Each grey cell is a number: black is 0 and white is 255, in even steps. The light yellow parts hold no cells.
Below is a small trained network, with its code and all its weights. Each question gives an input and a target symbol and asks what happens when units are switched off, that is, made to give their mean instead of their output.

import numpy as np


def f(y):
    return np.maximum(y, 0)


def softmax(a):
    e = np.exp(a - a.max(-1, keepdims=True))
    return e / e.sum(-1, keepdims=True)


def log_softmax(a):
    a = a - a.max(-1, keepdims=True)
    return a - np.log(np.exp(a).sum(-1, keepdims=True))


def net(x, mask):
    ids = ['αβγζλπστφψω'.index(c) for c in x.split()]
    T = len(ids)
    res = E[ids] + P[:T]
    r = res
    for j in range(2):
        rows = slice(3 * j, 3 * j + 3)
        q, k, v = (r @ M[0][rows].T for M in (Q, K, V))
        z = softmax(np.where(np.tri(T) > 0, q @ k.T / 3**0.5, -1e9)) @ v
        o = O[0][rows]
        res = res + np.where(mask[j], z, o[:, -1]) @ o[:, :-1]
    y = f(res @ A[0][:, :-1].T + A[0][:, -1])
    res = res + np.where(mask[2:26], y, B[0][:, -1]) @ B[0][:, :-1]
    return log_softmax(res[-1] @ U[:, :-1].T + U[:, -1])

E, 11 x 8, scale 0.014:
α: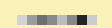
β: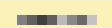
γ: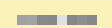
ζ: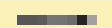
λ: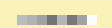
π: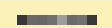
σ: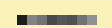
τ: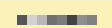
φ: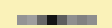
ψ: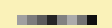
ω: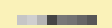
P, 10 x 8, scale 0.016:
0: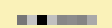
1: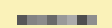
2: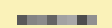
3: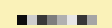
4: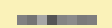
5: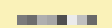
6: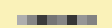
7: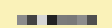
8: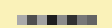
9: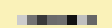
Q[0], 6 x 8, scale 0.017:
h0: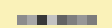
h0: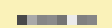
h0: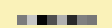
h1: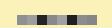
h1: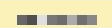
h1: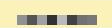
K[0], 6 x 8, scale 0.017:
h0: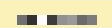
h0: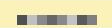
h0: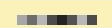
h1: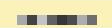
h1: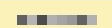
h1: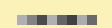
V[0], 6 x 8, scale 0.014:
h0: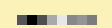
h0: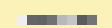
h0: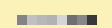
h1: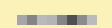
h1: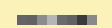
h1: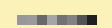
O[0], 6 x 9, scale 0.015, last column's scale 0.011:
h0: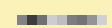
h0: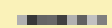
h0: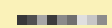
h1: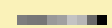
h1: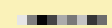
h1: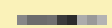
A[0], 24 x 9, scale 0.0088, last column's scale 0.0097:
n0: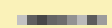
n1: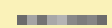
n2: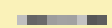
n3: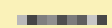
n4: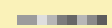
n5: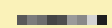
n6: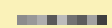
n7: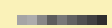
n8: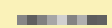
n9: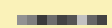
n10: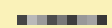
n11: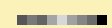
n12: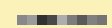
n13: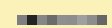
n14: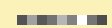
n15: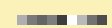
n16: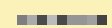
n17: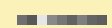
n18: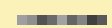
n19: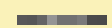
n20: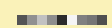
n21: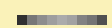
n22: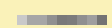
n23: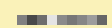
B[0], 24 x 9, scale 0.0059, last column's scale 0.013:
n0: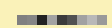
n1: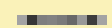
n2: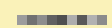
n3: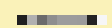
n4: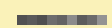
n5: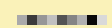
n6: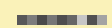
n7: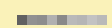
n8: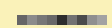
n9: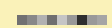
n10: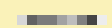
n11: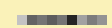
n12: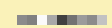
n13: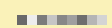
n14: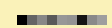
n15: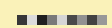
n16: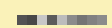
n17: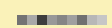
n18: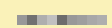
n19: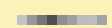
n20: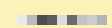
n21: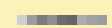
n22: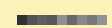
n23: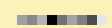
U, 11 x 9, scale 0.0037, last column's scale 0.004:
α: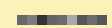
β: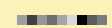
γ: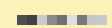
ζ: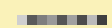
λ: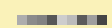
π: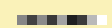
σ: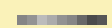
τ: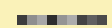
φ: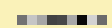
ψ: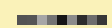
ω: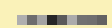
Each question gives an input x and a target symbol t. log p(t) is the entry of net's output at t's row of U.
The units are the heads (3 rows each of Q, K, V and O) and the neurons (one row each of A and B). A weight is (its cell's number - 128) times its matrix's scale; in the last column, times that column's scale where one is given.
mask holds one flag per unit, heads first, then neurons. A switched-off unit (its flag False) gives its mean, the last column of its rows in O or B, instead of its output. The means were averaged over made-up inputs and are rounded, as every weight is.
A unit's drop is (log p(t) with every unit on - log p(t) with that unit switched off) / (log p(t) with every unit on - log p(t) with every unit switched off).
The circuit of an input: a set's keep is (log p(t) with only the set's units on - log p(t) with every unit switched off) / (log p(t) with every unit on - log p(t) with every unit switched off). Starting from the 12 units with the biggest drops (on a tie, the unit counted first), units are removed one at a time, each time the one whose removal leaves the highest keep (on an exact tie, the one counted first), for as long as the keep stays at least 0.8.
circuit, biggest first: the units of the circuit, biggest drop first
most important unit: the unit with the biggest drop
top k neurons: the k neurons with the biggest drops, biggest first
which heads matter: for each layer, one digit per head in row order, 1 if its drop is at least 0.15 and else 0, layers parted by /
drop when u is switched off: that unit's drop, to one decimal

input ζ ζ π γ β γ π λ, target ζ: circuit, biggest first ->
h1, h0, n0, n18
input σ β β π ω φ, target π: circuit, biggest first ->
h1, h0
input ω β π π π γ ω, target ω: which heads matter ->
10
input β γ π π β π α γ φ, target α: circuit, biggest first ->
h0, h1, n15, n0
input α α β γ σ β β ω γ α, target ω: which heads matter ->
10
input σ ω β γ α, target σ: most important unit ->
h0
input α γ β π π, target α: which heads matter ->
11
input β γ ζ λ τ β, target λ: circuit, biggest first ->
h1, n20, h0
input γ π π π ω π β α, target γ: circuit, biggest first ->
h0, h1
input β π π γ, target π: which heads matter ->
10
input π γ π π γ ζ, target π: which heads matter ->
11
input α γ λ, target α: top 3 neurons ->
n15, n3, n0
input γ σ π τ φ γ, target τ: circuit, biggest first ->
h0, n14
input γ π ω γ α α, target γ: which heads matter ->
10
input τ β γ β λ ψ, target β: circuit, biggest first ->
h0, h1
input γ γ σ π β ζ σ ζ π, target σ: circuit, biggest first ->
h0
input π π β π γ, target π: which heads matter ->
01
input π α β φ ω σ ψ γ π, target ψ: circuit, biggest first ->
h0, h1, n5
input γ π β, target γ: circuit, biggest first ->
h0, h1
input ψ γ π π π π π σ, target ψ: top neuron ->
n5
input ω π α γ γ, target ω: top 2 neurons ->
n5, n10
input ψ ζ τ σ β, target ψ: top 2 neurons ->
n5, n3
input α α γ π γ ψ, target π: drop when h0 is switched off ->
0.2
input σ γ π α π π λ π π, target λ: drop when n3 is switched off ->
0.0
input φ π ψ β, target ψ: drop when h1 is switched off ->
0.4
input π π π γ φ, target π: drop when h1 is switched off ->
0.3
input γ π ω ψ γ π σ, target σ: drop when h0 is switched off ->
1.0
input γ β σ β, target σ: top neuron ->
n12
